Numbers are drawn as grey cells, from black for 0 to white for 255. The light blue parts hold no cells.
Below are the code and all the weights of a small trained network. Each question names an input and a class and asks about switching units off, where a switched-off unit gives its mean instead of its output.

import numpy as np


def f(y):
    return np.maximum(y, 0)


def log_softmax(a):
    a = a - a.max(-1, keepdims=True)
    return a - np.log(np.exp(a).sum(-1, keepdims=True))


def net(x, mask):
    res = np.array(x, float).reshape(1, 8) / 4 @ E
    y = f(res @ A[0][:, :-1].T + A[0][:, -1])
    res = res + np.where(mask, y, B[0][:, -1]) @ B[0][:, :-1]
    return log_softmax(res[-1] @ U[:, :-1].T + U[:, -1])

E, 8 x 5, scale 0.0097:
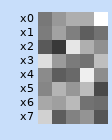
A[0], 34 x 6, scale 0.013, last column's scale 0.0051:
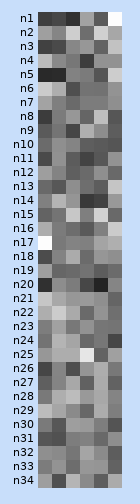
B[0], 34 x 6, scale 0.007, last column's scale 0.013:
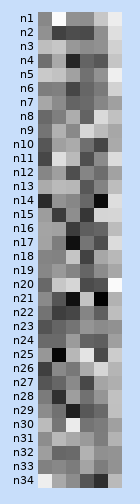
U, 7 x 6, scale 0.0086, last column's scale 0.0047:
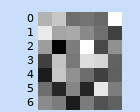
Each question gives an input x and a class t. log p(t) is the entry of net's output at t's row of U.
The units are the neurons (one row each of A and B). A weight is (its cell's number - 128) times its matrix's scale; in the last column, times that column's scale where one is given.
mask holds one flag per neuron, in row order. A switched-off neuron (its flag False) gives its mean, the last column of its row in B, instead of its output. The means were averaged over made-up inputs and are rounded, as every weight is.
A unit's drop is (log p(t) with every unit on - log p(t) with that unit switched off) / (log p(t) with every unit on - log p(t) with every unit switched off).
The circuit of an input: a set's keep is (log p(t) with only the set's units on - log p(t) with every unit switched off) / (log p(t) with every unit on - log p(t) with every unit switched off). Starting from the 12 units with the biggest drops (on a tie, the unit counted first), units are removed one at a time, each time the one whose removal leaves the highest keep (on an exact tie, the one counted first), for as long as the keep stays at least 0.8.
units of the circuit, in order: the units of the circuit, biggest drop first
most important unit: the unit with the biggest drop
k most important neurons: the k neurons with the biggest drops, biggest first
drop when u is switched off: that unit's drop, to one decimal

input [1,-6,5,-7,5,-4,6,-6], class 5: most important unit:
n15
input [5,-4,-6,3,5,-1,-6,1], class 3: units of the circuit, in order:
[n9; n26]
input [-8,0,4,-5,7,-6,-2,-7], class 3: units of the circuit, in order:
[n1; n9]
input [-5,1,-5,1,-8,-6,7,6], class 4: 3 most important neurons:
[n14; n11; n20]
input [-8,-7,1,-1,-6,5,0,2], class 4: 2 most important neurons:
[n14; n20]
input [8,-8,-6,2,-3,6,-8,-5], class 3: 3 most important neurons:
[n9; n26; n33]
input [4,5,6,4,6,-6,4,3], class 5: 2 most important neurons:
[n15; n2]
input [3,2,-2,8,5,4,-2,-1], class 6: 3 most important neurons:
[n17; n29; n6]
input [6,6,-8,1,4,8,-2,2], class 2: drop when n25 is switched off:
0.2
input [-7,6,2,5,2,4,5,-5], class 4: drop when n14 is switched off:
0.1
